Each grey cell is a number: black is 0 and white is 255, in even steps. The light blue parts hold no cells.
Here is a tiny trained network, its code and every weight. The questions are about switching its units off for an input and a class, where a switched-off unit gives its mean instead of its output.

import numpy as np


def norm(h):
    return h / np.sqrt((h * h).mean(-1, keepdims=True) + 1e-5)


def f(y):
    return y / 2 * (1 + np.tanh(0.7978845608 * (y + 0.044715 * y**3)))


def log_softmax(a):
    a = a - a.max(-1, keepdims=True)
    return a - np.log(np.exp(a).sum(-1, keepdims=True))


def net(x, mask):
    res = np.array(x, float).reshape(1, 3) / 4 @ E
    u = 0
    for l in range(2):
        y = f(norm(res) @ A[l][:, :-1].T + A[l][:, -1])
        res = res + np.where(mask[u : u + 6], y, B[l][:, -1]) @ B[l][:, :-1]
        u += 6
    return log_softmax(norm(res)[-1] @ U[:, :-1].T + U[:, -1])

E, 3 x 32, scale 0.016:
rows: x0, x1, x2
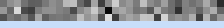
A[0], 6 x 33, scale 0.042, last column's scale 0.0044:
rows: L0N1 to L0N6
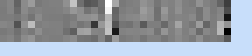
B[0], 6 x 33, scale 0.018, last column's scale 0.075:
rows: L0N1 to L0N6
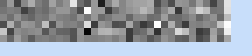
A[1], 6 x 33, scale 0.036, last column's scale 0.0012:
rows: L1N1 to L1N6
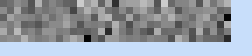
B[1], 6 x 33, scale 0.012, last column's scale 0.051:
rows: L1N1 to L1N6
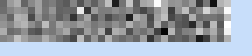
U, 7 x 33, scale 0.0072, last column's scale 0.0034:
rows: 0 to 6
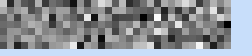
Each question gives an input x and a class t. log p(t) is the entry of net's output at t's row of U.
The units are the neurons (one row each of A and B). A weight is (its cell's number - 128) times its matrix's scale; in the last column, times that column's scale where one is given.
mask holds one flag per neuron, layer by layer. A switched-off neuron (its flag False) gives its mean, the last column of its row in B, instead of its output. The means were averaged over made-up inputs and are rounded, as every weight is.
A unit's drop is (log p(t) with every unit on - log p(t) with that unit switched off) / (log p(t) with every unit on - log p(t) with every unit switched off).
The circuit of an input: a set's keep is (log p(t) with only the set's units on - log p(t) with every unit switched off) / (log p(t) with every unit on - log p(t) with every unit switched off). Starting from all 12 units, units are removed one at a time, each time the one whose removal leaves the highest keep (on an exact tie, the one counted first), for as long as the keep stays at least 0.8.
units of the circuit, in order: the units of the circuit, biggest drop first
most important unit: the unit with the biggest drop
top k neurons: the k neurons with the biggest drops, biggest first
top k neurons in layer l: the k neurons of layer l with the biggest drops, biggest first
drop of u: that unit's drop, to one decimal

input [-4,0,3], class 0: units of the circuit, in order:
[L0N5]
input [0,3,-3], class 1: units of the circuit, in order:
[L0N4 L0N1 L0N5]
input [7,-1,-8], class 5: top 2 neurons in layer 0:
[L0N4 L0N2]
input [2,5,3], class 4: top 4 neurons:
[L0N4 L0N5 L0N1 L1N1]
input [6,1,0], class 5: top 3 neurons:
[L0N2 L0N4 L1N6]
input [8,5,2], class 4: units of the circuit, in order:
[L0N4 L0N5 L0N1 L1N1]
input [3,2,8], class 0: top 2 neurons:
[L0N5 L0N4]
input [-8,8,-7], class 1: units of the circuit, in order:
[L0N4 L0N5]
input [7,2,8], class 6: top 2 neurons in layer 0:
[L0N2 L0N6]
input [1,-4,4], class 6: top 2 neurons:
[L0N2 L0N1]
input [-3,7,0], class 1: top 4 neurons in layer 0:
[L0N1 L0N4 L0N5 L0N2]
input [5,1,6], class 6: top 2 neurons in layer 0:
[L0N2 L0N1]
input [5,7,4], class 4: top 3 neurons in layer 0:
[L0N4 L0N5 L0N1]
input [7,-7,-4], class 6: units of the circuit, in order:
[L0N1]
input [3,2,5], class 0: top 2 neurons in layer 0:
[L0N4 L0N1]
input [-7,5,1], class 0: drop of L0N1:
0.1
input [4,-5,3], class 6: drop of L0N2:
0.1
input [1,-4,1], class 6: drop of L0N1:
0.3
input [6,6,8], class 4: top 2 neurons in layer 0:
[L0N5 L0N4]
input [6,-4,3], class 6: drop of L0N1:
0.0
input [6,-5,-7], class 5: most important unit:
L0N2
